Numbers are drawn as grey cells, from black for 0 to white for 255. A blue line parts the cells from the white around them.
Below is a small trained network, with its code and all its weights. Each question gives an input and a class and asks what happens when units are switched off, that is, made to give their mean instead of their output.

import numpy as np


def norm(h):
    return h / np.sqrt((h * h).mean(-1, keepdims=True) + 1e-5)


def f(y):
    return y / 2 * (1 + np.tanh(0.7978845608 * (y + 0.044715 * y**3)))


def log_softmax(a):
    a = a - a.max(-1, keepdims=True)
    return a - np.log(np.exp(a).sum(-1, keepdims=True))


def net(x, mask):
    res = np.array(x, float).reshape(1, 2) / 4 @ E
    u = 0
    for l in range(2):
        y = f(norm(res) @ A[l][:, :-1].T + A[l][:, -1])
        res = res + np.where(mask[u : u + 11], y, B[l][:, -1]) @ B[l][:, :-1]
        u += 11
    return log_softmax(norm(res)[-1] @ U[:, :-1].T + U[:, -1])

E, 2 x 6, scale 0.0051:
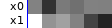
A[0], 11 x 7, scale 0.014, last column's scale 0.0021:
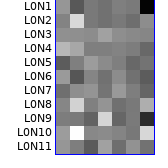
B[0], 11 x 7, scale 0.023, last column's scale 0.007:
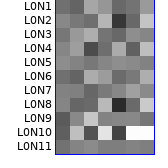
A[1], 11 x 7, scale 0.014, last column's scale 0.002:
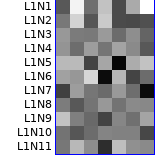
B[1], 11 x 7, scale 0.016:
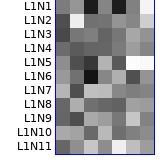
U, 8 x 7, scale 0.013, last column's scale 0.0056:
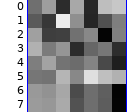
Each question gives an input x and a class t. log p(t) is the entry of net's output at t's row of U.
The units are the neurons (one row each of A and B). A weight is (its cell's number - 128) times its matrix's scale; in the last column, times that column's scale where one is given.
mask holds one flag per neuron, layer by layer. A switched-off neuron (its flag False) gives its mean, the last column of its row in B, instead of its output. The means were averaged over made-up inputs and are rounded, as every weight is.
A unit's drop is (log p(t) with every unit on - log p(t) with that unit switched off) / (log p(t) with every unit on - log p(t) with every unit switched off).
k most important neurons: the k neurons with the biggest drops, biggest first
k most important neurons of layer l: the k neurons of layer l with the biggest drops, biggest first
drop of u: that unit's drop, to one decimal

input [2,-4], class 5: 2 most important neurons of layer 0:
(L0N10; L0N2)
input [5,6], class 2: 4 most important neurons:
(L0N10; L0N8; L0N2; L1N5)
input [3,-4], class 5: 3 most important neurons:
(L0N10; L0N2; L0N8)
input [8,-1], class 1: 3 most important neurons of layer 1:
(L1N5; L1N1; L1N2)
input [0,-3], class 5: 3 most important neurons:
(L0N10; L0N8; L0N2)
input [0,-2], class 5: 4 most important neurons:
(L0N10; L0N8; L0N2; L1N11)
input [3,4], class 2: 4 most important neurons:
(L0N10; L0N8; L0N2; L1N5)
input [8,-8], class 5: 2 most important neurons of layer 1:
(L1N1; L1N5)
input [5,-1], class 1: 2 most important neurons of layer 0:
(L0N10; L0N8)
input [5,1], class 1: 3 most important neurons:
(L0N10; L1N5; L1N1)
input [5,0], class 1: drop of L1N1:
0.2
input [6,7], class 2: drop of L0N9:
0.0
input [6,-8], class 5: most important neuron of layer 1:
(L1N1)
